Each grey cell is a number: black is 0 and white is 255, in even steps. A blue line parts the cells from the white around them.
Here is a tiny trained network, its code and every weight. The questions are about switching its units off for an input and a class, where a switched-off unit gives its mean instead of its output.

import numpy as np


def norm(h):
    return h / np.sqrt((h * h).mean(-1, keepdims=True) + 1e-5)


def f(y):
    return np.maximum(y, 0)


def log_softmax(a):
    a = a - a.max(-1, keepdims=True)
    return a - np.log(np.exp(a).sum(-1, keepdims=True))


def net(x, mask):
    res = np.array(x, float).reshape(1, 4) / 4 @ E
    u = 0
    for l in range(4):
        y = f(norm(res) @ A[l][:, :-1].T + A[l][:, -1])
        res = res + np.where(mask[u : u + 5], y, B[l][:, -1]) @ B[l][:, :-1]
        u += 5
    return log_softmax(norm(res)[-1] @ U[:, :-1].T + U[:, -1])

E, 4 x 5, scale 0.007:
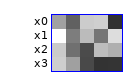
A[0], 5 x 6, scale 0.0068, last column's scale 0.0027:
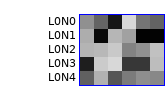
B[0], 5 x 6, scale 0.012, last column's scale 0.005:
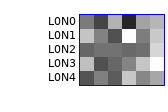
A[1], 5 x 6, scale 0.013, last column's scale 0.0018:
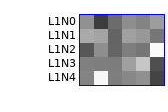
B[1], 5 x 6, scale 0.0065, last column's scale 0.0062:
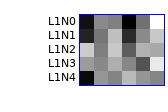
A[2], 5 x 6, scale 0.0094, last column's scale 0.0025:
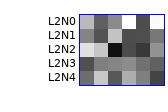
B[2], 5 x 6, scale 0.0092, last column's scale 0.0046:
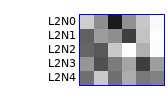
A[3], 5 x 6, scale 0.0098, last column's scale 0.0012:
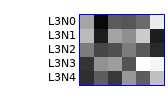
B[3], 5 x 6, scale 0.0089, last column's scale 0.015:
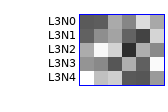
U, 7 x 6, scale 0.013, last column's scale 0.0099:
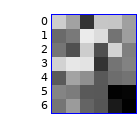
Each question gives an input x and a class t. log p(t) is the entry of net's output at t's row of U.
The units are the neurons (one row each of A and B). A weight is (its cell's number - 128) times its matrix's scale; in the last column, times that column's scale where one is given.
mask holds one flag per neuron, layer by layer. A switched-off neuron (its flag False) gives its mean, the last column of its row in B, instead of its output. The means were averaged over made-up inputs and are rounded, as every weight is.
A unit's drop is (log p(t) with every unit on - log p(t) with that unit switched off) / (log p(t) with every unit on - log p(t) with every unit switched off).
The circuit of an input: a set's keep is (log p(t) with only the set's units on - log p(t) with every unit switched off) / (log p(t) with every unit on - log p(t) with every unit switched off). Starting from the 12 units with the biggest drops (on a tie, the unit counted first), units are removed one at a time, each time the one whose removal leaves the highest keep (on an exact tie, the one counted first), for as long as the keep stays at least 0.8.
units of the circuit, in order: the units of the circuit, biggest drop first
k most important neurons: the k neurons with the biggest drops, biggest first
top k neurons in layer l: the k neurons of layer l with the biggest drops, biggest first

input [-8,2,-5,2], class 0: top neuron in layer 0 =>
(L0N0)
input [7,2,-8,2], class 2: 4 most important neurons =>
(L0N3; L3N3; L1N1; L1N0)
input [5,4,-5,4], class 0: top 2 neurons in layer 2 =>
(L2N0; L2N1)
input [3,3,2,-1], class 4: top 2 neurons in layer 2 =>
(L2N2; L2N1)
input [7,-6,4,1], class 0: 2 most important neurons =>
(L0N1; L2N0)
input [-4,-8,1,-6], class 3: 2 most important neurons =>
(L3N4; L2N2)
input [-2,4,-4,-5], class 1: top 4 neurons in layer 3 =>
(L3N4; L3N3; L3N2; L3N0)
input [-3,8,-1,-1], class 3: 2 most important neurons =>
(L0N3; L3N0)
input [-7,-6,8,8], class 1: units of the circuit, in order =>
(L2N2; L2N0)
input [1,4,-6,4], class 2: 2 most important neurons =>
(L0N3; L3N4)
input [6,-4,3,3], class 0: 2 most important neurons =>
(L0N1; L2N0)
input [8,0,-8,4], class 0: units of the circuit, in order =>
(L0N1; L2N0)
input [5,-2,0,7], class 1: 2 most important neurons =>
(L2N2; L1N1)
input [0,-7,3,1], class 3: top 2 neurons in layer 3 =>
(L3N4; L3N2)
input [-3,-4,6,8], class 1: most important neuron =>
(L2N2)
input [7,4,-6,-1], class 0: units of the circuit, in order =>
(L2N0; L0N1)
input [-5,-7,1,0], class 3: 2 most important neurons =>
(L3N4; L2N1)
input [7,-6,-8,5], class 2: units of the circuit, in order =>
(L0N3; L3N0)
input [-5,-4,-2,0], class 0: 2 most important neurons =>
(L1N2; L3N1)
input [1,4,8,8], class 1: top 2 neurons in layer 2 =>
(L2N2; L2N0)
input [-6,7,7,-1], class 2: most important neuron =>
(L3N4)
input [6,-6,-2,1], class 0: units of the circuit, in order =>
(L0N1; L2N0)
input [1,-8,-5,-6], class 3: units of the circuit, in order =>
(L3N4; L2N2)
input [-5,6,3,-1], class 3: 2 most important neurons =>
(L1N3; L2N0)
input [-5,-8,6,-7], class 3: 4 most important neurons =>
(L3N4; L2N2; L2N1; L2N3)
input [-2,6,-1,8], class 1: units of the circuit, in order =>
(L2N2; L0N3; L0N0)
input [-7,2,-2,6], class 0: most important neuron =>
(L1N4)
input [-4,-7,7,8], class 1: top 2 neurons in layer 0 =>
(L0N3; L0N2)
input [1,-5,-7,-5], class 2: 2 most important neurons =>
(L0N3; L2N2)
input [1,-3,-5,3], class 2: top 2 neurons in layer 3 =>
(L3N0; L3N1)
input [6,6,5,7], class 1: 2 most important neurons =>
(L2N2; L1N1)
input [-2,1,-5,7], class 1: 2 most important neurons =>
(L2N2; L0N0)
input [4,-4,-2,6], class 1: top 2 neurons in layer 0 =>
(L0N3; L0N4)
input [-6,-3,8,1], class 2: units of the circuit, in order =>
(L0N0)
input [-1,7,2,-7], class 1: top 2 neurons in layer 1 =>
(L1N2; L1N0)
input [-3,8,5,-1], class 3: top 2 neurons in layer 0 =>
(L0N3; L0N0)
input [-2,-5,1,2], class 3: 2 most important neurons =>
(L3N4; L0N4)
